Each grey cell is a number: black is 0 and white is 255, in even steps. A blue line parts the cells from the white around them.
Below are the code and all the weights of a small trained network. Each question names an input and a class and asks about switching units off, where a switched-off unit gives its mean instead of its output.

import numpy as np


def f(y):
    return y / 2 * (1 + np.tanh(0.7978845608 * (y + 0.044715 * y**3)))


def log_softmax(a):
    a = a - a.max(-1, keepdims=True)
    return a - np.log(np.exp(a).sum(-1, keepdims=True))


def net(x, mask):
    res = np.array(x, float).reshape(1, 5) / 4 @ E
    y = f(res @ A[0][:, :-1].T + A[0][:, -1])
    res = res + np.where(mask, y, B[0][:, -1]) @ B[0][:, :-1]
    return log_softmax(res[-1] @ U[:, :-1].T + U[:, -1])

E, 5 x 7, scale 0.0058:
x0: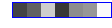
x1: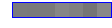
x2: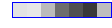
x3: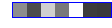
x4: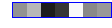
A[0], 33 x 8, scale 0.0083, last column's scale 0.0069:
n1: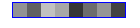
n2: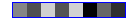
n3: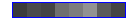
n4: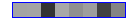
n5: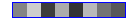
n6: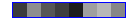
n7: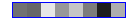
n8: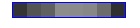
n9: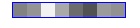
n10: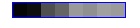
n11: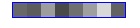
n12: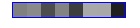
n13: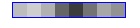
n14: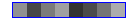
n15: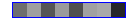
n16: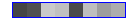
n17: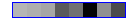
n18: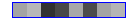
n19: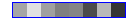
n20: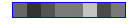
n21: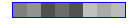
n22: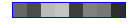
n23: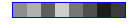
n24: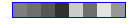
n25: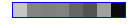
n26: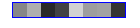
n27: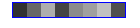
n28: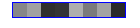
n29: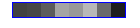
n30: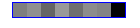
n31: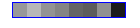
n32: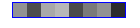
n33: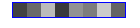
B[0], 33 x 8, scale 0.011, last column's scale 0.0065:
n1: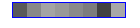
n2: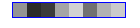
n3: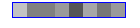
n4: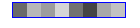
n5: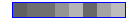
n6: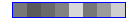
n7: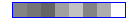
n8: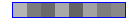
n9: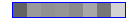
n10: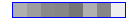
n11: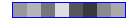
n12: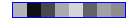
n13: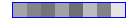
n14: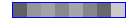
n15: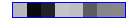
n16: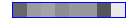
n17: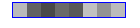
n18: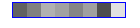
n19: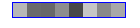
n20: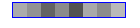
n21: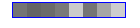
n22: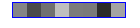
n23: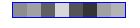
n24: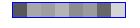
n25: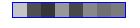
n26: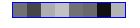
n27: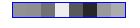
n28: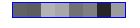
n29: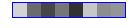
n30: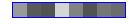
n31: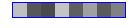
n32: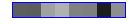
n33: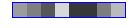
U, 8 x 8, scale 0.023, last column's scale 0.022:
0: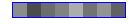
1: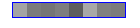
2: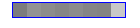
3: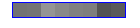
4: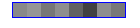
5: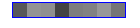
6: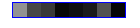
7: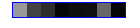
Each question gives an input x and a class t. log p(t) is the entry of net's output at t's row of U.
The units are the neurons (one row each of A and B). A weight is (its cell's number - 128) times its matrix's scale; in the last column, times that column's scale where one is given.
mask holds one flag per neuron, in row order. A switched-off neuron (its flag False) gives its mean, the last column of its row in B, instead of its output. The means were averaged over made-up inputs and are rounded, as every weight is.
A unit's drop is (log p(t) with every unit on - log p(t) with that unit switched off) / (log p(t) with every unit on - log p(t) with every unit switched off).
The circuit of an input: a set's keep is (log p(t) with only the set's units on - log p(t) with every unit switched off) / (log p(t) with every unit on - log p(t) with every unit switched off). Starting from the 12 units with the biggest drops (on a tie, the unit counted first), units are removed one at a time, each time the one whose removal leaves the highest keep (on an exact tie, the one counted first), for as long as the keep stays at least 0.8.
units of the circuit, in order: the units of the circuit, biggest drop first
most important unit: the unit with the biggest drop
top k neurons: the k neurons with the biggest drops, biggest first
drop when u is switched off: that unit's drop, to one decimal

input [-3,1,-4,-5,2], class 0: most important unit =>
n21
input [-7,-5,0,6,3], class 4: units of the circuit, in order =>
n23, n4
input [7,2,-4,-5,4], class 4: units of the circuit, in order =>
n27, n11
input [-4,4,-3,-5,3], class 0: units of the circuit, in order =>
n21, n5
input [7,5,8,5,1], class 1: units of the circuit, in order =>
n17, n19
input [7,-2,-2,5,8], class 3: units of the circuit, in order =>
n26, n28
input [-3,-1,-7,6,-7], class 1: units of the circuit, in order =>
n29, n20
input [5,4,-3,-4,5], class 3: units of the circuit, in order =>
n26, n28
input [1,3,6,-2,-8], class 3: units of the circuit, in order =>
n1, n32
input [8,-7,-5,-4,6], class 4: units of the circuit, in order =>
n27, n33
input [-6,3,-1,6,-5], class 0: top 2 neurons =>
n7, n2
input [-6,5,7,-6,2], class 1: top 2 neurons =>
n13, n19
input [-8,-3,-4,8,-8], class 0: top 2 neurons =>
n7, n2
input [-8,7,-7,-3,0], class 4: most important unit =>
n4
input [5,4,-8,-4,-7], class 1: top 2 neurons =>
n29, n10
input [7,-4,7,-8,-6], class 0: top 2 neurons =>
n6, n12
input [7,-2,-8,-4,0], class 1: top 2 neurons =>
n10, n29
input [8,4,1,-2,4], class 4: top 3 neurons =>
n33, n27, n11
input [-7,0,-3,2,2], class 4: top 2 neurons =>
n23, n4
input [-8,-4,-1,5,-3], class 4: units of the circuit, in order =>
n23
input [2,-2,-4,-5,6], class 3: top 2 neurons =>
n26, n28
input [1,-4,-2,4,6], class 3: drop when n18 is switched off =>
0.1
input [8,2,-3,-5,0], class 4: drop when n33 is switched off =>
0.2
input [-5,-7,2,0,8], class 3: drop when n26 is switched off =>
0.2
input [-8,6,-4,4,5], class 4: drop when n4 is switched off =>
0.2
